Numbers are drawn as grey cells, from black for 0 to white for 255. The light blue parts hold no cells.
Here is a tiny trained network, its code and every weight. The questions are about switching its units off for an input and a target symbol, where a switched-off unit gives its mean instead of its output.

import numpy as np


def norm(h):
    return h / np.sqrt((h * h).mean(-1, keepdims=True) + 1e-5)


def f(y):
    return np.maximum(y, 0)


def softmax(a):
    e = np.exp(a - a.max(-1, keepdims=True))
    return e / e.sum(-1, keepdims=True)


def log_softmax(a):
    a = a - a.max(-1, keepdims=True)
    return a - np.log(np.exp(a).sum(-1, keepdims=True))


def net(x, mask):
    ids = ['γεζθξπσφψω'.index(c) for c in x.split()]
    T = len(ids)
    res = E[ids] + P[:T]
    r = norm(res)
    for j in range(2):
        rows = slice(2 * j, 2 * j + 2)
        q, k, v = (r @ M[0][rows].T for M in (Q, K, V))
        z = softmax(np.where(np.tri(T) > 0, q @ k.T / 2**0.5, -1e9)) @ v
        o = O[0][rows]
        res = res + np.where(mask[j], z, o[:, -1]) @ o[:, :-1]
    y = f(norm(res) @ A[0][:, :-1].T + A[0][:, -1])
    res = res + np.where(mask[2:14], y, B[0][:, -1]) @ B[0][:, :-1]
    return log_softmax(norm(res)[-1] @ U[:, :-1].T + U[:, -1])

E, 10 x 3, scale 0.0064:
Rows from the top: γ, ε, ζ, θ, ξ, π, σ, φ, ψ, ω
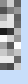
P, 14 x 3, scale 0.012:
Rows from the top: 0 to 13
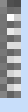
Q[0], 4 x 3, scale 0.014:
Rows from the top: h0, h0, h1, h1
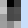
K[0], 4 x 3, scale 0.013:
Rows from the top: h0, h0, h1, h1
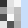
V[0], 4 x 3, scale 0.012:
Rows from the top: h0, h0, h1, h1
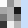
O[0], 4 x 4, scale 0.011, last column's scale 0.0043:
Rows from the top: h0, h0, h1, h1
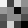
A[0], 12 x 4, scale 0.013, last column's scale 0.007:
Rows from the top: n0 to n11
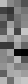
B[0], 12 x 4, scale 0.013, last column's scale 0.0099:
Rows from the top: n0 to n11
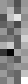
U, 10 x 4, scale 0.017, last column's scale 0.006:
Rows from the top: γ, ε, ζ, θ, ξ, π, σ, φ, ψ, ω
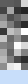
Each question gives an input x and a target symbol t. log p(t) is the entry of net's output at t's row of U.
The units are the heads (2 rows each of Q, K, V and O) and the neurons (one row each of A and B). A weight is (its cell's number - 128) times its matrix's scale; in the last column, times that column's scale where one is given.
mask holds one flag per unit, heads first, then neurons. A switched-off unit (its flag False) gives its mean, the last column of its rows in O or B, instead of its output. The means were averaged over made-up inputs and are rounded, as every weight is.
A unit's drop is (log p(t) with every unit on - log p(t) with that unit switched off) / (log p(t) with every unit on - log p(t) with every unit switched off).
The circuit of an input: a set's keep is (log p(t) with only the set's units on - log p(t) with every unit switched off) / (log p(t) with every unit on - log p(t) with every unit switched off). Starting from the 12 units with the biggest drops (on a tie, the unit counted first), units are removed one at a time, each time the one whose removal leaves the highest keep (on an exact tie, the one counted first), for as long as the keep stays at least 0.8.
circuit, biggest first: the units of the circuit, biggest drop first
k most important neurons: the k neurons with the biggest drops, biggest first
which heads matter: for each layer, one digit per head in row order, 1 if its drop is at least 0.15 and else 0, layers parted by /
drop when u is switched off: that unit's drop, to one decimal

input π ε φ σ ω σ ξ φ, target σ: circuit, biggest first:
h0
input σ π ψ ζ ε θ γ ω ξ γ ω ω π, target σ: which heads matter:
11
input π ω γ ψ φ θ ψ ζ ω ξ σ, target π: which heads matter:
10
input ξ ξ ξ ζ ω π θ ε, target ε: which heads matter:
11
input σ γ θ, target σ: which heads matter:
11
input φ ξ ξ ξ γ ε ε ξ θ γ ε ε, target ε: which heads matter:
11
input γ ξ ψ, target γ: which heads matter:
10
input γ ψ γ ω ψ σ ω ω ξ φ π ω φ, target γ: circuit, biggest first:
h0; n7
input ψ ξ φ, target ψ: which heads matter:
10
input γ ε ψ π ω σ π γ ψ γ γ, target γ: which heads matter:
10
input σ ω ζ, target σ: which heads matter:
11
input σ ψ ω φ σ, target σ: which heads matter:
11
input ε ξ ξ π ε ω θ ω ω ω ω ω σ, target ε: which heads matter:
10
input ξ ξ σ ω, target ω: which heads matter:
00
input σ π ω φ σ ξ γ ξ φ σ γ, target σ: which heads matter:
11
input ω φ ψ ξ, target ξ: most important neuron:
n2
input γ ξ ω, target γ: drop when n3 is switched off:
0.0
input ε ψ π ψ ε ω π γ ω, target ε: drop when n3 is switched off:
0.1
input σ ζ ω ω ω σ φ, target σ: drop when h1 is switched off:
0.3
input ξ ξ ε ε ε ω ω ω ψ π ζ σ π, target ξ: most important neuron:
n3
